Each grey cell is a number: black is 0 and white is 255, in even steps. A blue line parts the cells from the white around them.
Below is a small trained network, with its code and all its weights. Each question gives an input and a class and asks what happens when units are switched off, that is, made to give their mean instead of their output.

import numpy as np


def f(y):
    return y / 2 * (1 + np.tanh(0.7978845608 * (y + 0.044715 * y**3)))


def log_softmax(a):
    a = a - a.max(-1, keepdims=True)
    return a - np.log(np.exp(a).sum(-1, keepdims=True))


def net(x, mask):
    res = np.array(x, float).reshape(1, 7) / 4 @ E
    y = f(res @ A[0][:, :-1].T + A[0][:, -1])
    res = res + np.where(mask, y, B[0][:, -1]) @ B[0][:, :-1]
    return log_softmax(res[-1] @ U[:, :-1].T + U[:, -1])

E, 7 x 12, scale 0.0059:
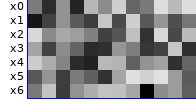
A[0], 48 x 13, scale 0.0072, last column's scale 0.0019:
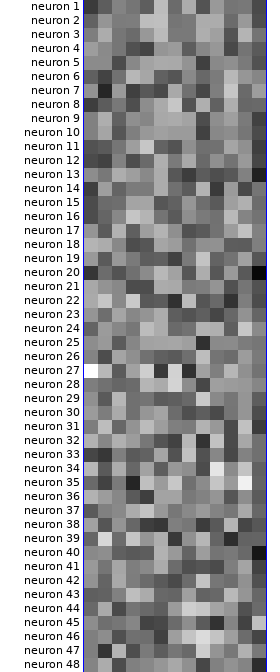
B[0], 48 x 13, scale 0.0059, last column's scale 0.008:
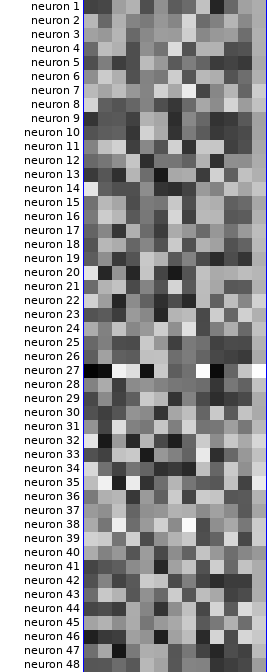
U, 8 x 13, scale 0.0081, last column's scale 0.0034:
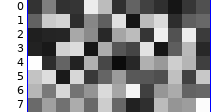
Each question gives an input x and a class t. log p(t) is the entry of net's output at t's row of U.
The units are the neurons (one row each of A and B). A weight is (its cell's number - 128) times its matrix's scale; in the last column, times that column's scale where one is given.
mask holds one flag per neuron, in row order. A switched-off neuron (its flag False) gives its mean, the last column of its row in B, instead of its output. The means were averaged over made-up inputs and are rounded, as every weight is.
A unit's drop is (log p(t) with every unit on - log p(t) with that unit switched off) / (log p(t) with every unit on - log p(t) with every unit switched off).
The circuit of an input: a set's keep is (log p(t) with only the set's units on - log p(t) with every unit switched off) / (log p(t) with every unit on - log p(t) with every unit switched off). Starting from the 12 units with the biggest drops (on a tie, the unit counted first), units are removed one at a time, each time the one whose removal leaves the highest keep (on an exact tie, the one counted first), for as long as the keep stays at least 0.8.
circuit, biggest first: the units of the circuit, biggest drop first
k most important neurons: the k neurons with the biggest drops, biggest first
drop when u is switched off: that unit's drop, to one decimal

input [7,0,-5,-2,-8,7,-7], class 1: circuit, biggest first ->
[neuron 11]
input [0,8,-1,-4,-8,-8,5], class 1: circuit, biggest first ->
[neuron 11; neuron 16]
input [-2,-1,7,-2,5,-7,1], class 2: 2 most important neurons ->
[neuron 13; neuron 23]
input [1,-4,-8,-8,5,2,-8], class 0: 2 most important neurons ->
[neuron 47; neuron 29]
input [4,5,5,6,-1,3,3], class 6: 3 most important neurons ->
[neuron 7; neuron 27; neuron 38]
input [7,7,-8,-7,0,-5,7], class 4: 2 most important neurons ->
[neuron 20; neuron 8]
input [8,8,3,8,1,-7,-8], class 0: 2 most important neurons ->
[neuron 47; neuron 27]
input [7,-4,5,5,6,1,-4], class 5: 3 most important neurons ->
[neuron 35; neuron 34; neuron 47]
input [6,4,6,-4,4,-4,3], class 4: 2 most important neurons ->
[neuron 32; neuron 34]
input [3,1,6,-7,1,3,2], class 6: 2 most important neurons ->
[neuron 24; neuron 31]
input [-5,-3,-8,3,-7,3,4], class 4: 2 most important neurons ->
[neuron 14; neuron 20]
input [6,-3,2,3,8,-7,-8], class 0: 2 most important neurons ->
[neuron 47; neuron 29]
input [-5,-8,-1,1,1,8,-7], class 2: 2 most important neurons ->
[neuron 46; neuron 44]
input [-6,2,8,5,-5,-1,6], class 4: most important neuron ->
[neuron 32]
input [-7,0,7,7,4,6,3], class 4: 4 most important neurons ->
[neuron 22; neuron 32; neuron 35; neuron 39]
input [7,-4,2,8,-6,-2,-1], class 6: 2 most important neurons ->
[neuron 7; neuron 38]
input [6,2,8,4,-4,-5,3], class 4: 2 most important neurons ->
[neuron 32; neuron 34]
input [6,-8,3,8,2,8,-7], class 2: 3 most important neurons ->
[neuron 46; neuron 44; neuron 33]
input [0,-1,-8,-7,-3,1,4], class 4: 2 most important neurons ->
[neuron 20; neuron 14]
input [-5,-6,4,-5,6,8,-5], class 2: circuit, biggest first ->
[neuron 46]
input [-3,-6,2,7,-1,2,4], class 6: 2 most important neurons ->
[neuron 38; neuron 45]
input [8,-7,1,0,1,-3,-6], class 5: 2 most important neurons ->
[neuron 35; neuron 47]
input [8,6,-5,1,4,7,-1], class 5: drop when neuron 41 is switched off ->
0.2
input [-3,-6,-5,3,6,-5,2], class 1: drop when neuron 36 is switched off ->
0.1
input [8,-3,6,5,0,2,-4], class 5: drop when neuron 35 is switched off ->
0.8
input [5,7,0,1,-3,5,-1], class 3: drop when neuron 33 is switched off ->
0.3
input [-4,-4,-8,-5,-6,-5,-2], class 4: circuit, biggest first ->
[neuron 14]
